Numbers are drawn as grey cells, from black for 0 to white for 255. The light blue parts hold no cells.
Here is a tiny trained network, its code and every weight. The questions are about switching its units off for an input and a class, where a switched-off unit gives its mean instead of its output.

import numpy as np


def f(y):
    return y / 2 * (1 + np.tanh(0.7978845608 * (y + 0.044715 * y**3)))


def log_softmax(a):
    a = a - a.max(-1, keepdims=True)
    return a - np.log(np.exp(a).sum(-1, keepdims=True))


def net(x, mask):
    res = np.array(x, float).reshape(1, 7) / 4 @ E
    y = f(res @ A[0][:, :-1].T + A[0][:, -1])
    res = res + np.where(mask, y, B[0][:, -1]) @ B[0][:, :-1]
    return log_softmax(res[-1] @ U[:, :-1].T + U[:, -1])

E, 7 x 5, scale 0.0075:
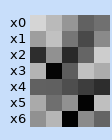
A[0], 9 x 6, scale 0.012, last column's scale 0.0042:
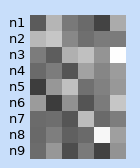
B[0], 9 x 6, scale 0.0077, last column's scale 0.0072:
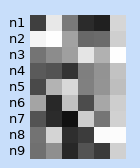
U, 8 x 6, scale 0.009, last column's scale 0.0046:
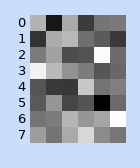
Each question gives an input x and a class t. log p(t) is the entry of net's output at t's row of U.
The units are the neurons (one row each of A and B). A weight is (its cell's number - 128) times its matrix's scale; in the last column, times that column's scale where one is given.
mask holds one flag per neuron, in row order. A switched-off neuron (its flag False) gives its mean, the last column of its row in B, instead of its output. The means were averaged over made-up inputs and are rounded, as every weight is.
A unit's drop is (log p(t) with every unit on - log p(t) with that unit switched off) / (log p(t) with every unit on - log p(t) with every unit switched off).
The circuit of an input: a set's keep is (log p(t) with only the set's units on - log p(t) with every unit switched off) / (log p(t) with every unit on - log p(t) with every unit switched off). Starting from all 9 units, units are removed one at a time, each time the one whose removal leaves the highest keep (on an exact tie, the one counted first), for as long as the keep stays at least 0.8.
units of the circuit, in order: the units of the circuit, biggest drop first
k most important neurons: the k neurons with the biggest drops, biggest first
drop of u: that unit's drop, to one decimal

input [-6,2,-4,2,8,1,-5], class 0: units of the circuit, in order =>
n6
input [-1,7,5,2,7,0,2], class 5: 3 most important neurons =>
n9, n1, n3
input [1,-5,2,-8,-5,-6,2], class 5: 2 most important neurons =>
n1, n9
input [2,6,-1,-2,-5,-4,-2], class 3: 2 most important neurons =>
n2, n7
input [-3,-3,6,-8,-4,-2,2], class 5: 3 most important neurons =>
n1, n3, n9
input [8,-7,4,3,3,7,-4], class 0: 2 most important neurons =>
n6, n3
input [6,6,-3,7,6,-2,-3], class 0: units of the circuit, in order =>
n6, n8
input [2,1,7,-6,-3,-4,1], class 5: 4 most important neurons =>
n1, n3, n9, n6
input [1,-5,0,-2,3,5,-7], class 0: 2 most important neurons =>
n6, n8
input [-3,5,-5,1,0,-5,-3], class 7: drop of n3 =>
0.2
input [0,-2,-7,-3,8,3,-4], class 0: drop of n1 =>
-0.1
